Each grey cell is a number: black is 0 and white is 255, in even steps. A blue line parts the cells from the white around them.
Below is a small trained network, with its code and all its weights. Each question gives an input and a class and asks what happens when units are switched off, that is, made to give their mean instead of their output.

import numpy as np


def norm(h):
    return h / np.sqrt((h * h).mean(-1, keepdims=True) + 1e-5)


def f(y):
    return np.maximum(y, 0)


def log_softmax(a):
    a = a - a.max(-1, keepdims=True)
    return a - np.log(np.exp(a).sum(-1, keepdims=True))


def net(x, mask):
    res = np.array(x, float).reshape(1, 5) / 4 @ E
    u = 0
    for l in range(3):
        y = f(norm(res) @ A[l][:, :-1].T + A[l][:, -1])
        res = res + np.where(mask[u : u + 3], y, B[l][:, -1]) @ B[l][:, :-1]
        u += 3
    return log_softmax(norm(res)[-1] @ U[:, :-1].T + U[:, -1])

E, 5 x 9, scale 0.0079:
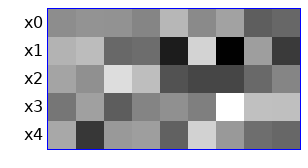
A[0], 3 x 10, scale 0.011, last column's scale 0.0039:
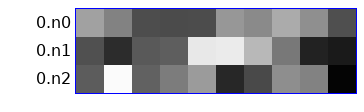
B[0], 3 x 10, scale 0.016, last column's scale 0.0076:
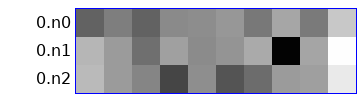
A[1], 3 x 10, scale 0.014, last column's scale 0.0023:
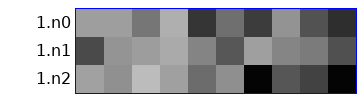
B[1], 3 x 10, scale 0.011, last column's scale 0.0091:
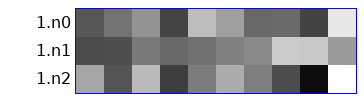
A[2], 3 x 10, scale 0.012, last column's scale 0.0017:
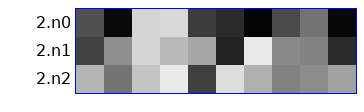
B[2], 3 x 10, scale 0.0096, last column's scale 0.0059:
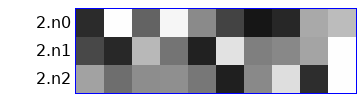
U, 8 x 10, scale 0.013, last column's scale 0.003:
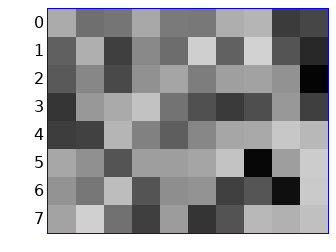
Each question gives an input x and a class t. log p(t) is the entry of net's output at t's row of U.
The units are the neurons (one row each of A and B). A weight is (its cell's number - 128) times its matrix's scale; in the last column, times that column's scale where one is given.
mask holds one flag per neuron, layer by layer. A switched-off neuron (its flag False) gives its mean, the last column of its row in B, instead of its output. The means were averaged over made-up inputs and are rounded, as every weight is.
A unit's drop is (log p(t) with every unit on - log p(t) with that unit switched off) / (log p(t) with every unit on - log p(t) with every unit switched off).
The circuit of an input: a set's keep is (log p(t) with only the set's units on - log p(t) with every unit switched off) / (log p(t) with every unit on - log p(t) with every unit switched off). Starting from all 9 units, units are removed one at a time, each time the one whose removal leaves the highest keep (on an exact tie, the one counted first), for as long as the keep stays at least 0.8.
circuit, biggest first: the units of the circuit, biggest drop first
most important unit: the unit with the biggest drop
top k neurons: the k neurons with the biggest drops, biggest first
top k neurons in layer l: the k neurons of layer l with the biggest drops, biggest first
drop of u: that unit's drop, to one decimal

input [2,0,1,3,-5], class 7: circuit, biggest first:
0.n2
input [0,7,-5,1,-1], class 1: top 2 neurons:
0.n0; 1.n2
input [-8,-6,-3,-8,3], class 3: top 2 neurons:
2.n0; 0.n2
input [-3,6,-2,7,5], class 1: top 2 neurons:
0.n0; 0.n1
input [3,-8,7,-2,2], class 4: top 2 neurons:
2.n1; 1.n1
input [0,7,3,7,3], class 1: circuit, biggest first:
0.n0; 1.n2
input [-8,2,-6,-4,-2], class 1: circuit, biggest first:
0.n0; 1.n2
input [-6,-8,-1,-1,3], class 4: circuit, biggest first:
2.n1; 1.n2
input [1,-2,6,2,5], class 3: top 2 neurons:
2.n0; 0.n1
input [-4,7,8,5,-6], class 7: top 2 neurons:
0.n2; 2.n1
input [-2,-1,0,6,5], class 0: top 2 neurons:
2.n2; 0.n2
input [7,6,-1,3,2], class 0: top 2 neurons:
2.n2; 1.n0
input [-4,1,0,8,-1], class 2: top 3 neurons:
0.n0; 1.n2; 2.n1
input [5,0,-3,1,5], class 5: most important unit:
0.n1
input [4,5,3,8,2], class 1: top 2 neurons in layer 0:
0.n1; 0.n0
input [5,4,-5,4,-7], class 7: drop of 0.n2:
0.2
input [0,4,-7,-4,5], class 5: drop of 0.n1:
0.9
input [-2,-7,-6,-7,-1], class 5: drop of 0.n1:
0.1
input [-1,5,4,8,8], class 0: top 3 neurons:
2.n2; 1.n2; 0.n2
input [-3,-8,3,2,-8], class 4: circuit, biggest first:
2.n1
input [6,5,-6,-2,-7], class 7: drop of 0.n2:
0.2
